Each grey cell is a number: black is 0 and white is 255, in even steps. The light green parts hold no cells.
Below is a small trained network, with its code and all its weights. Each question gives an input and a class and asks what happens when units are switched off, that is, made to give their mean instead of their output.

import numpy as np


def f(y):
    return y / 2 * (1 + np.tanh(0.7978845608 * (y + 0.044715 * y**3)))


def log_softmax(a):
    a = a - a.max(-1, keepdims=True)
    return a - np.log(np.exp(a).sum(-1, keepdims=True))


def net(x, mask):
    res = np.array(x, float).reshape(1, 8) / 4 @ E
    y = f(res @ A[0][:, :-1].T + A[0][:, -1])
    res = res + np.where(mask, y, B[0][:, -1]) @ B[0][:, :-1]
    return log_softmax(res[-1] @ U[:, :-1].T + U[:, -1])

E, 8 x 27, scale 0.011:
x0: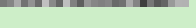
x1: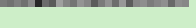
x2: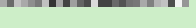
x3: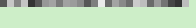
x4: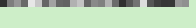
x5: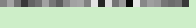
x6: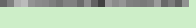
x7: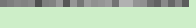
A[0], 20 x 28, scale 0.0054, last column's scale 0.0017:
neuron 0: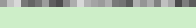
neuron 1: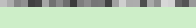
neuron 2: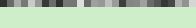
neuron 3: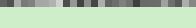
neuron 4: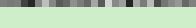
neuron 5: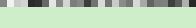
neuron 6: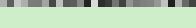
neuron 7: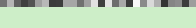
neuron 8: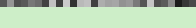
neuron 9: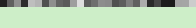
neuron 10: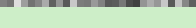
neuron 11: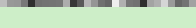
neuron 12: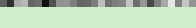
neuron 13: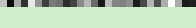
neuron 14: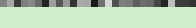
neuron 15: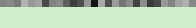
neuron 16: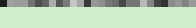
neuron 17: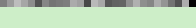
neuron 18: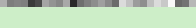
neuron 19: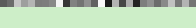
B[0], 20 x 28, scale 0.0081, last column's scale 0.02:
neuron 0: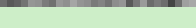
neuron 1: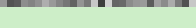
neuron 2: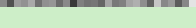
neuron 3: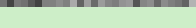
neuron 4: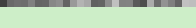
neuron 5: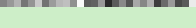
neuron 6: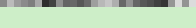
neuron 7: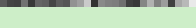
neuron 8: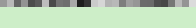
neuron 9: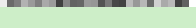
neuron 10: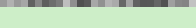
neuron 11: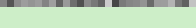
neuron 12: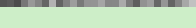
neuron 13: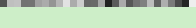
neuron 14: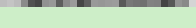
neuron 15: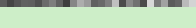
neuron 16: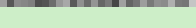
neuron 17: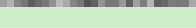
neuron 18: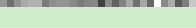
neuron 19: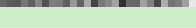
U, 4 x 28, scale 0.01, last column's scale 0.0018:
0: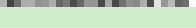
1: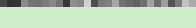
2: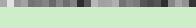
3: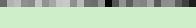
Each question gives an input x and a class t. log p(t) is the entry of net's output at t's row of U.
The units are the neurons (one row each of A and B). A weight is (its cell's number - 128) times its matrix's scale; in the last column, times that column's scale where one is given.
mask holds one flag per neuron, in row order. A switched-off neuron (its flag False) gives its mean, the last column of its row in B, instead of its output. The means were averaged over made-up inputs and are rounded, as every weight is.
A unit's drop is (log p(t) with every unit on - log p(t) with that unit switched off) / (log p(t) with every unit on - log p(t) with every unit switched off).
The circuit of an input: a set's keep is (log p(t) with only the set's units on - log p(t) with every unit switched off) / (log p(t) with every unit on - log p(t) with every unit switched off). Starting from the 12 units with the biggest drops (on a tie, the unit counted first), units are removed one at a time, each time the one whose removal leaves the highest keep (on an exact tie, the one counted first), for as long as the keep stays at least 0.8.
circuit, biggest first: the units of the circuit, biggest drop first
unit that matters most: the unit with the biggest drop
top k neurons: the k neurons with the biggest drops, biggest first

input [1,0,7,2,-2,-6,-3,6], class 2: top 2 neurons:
neuron 6; neuron 10
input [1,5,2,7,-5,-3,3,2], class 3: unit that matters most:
neuron 5
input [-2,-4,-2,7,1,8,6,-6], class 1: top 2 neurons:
neuron 7; neuron 13
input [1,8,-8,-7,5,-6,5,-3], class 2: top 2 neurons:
neuron 8; neuron 14
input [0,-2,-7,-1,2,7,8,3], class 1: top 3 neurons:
neuron 7; neuron 4; neuron 6
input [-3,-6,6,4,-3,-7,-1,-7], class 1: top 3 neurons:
neuron 19; neuron 15; neuron 8
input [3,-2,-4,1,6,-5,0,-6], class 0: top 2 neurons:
neuron 9; neuron 7
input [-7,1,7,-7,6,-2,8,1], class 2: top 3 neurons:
neuron 6; neuron 10; neuron 5
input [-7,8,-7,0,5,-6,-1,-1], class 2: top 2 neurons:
neuron 8; neuron 14
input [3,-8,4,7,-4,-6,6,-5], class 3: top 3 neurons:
neuron 5; neuron 7; neuron 17
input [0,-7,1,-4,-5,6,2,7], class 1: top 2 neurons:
neuron 7; neuron 9
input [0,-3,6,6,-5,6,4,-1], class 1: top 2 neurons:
neuron 7; neuron 13
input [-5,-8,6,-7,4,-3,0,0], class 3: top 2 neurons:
neuron 13; neuron 8
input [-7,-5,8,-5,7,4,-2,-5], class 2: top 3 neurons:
neuron 6; neuron 10; neuron 18
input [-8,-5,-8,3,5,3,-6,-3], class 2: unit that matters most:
neuron 8
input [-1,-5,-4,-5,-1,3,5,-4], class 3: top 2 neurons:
neuron 13; neuron 6
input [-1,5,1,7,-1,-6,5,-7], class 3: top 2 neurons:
neuron 5; neuron 7
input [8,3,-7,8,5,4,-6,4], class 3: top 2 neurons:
neuron 5; neuron 6
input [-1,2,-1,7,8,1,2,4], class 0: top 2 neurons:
neuron 9; neuron 13
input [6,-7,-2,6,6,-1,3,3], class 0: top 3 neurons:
neuron 13; neuron 9; neuron 2
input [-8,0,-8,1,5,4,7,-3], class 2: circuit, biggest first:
neuron 8
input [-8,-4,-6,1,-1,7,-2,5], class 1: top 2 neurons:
neuron 7; neuron 4
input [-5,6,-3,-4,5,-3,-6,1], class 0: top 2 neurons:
neuron 9; neuron 5
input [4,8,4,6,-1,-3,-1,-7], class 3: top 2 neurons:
neuron 5; neuron 8
